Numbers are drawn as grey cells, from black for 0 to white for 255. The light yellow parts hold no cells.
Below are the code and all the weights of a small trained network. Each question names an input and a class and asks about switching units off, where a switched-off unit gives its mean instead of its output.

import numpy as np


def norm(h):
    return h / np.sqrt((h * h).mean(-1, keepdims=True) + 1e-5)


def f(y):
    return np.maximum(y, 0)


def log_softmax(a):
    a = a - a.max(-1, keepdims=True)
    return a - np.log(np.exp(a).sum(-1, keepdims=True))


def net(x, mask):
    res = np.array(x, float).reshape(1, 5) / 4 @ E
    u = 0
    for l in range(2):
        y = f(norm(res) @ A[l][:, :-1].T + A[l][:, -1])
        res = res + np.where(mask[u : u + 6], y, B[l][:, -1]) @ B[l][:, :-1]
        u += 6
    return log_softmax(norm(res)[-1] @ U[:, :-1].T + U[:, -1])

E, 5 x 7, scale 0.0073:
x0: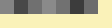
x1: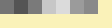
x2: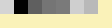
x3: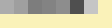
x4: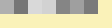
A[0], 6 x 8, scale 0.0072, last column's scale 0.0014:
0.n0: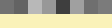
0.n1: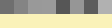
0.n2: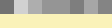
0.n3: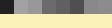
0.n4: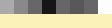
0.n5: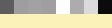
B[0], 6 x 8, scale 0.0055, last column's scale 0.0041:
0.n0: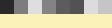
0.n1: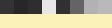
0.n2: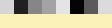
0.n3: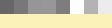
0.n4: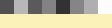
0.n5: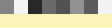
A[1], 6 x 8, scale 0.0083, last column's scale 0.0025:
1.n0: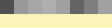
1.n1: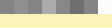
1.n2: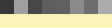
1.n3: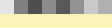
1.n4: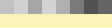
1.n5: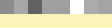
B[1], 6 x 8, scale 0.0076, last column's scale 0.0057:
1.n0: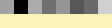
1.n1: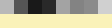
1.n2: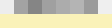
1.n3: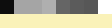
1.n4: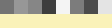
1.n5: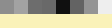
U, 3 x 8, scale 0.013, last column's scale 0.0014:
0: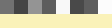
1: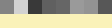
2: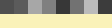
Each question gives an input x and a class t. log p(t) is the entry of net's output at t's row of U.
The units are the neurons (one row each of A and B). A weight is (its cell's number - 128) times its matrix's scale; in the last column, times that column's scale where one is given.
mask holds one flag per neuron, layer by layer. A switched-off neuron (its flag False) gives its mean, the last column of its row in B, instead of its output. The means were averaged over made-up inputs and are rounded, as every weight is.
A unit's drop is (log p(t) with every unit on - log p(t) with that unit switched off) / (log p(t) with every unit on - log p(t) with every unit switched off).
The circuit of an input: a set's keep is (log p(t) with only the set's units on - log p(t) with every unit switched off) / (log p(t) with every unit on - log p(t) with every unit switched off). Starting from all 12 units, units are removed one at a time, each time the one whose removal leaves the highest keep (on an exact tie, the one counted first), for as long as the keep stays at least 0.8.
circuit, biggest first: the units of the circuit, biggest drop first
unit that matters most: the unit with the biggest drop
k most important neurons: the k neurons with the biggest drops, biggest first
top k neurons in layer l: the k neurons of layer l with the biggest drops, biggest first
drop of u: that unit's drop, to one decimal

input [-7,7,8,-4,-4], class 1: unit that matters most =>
0.n5
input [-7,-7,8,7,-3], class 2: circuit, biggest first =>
(1.n3; 0.n5)
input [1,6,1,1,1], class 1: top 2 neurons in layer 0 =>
(0.n5; 0.n2)
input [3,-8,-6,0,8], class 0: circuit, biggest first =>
(0.n2; 1.n4)
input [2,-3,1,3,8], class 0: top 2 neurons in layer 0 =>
(0.n4; 0.n3)
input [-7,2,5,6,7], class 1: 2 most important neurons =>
(0.n5; 1.n5)
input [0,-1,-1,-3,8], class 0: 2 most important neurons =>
(1.n5; 0.n4)
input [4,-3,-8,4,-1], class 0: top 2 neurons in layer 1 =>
(1.n0; 1.n5)
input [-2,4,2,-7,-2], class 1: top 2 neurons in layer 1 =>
(1.n0; 1.n3)
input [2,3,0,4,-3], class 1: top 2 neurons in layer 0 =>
(0.n2; 0.n5)
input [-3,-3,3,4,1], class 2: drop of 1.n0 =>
-0.1
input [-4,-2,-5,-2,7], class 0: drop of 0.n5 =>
0.0
